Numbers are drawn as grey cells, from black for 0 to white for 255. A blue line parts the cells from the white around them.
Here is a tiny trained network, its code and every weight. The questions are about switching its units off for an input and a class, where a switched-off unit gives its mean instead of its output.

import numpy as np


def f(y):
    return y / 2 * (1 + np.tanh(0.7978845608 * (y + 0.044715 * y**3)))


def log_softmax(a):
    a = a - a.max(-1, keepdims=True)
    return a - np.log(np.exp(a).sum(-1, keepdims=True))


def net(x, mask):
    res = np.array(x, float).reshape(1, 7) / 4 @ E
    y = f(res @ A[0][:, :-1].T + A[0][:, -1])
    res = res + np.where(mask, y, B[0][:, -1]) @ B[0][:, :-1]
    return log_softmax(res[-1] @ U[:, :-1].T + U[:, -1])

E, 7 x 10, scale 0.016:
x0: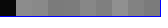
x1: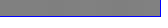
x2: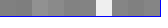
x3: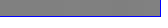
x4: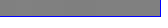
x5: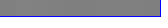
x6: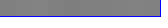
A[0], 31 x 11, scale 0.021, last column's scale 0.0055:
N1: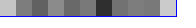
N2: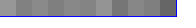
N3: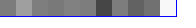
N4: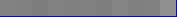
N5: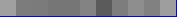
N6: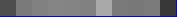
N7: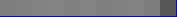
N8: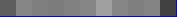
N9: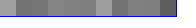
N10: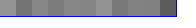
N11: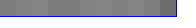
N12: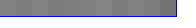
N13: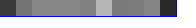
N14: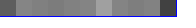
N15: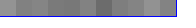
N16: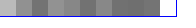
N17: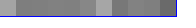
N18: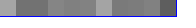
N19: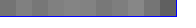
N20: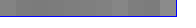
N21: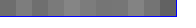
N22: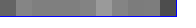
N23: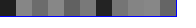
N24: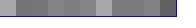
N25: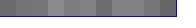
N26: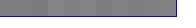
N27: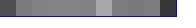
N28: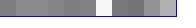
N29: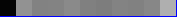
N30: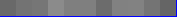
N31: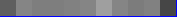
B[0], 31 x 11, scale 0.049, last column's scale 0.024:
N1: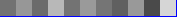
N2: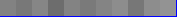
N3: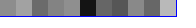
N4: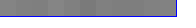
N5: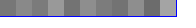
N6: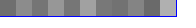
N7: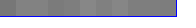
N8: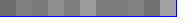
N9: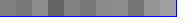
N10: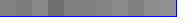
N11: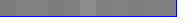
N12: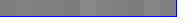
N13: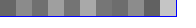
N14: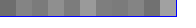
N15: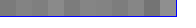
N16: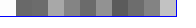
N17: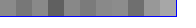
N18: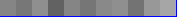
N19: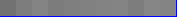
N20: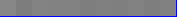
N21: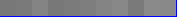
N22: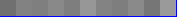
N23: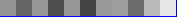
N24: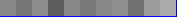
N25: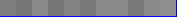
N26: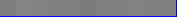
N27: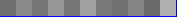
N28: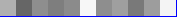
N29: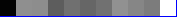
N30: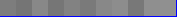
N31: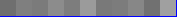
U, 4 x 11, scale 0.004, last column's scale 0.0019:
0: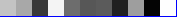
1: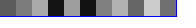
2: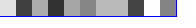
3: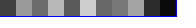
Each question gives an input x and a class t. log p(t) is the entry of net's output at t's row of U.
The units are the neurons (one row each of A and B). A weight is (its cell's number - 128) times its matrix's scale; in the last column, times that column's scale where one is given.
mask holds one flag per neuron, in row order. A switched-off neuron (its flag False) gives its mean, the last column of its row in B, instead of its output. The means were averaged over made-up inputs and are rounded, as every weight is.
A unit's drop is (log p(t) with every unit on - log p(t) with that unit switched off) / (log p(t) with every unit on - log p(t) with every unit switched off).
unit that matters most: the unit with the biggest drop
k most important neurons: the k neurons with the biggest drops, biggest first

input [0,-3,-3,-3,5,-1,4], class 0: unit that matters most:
N29
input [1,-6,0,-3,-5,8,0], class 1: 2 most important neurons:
(N1, N28)
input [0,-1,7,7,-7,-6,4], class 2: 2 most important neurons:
(N28, N1)
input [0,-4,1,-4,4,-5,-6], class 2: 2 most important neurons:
(N1, N29)
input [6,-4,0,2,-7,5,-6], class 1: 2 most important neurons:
(N23, N1)
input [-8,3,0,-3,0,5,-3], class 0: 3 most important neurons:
(N1, N23, N28)
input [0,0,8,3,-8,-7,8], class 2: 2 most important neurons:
(N28, N1)
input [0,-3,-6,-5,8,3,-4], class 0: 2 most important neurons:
(N1, N29)
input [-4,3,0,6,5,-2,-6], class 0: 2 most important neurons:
(N23, N28)
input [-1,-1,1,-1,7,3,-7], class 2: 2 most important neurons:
(N1, N29)
